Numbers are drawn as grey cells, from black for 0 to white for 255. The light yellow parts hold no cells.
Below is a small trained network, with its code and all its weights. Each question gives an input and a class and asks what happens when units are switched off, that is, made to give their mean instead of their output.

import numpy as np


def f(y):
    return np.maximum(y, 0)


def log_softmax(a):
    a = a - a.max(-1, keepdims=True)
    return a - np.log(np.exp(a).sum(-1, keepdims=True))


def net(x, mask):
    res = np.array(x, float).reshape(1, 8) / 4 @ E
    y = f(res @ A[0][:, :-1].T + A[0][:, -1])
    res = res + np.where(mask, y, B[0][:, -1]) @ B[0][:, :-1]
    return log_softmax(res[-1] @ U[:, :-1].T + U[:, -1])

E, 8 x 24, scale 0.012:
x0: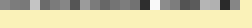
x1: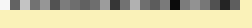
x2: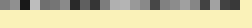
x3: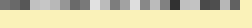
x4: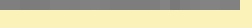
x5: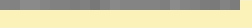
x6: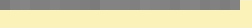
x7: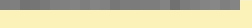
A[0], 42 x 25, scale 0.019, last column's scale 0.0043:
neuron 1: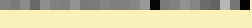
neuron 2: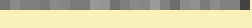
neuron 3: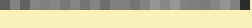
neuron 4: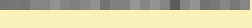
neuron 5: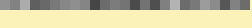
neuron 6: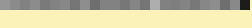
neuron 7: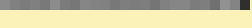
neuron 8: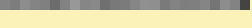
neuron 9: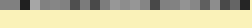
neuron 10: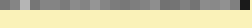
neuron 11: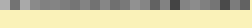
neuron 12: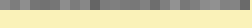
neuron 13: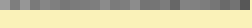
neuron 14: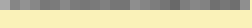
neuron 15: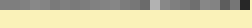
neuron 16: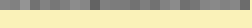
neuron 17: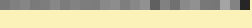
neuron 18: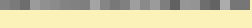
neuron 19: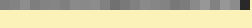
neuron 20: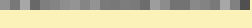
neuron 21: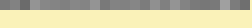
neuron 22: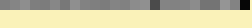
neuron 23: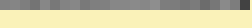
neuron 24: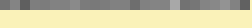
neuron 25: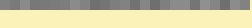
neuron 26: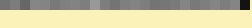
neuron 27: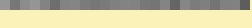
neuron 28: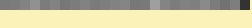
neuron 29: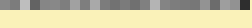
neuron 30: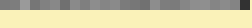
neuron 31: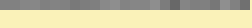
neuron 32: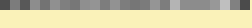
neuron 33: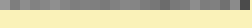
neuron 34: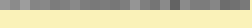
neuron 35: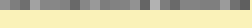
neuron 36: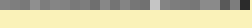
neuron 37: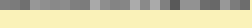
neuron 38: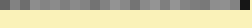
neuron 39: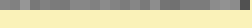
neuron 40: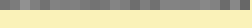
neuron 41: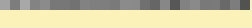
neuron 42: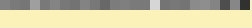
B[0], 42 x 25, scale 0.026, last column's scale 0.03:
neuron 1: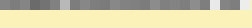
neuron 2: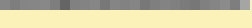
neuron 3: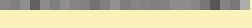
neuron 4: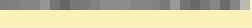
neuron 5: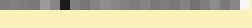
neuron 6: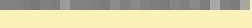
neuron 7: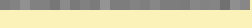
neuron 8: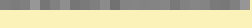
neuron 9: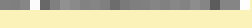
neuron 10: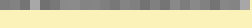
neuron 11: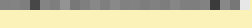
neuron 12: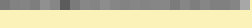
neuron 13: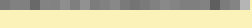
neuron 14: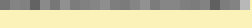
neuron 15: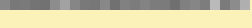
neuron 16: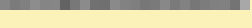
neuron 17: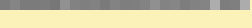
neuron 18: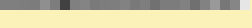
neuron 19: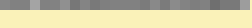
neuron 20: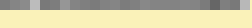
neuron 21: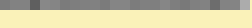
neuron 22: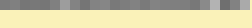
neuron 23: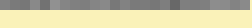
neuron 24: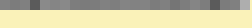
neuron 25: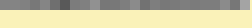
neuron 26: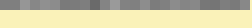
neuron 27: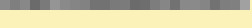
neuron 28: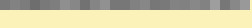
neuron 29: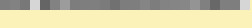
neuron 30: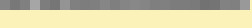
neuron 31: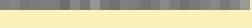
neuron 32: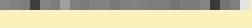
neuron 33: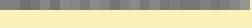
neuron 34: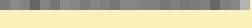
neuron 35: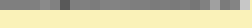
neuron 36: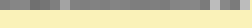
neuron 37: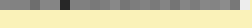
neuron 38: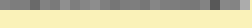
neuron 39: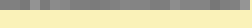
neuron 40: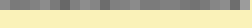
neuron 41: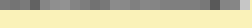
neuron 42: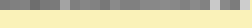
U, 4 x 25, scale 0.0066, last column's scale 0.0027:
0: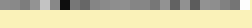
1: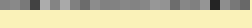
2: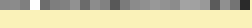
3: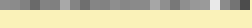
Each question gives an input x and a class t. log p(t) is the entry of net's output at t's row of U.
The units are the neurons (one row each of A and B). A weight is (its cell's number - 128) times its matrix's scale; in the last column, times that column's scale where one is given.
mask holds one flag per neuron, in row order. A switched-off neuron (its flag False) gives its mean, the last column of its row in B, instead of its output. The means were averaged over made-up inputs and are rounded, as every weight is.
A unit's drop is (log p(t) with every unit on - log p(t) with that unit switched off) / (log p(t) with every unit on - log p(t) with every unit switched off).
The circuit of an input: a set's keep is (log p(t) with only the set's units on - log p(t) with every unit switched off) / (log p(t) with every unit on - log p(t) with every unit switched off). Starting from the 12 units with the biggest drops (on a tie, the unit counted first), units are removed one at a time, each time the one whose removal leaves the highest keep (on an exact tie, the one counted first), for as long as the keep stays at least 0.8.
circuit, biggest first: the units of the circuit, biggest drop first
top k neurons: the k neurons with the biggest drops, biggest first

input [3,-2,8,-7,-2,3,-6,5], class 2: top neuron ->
neuron 9
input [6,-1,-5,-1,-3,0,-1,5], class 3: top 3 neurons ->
neuron 9; neuron 42; neuron 36
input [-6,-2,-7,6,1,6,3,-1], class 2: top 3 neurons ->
neuron 29; neuron 5; neuron 20
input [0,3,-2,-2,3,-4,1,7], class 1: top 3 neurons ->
neuron 9; neuron 37; neuron 18
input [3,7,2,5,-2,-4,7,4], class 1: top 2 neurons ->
neuron 11; neuron 5
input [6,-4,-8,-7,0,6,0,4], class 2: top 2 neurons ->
neuron 29; neuron 37
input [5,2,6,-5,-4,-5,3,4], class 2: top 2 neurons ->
neuron 9; neuron 37
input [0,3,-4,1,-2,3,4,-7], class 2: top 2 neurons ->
neuron 32; neuron 29
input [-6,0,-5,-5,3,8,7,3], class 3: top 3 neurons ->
neuron 1; neuron 9; neuron 37
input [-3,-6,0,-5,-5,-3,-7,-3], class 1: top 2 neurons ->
neuron 32; neuron 37
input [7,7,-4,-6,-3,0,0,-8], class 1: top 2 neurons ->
neuron 11; neuron 1
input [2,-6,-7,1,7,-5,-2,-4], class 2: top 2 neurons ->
neuron 29; neuron 11
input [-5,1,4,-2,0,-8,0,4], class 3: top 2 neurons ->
neuron 1; neuron 29
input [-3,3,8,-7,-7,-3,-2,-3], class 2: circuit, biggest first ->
neuron 9
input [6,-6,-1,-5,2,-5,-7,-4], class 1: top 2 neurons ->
neuron 32; neuron 1
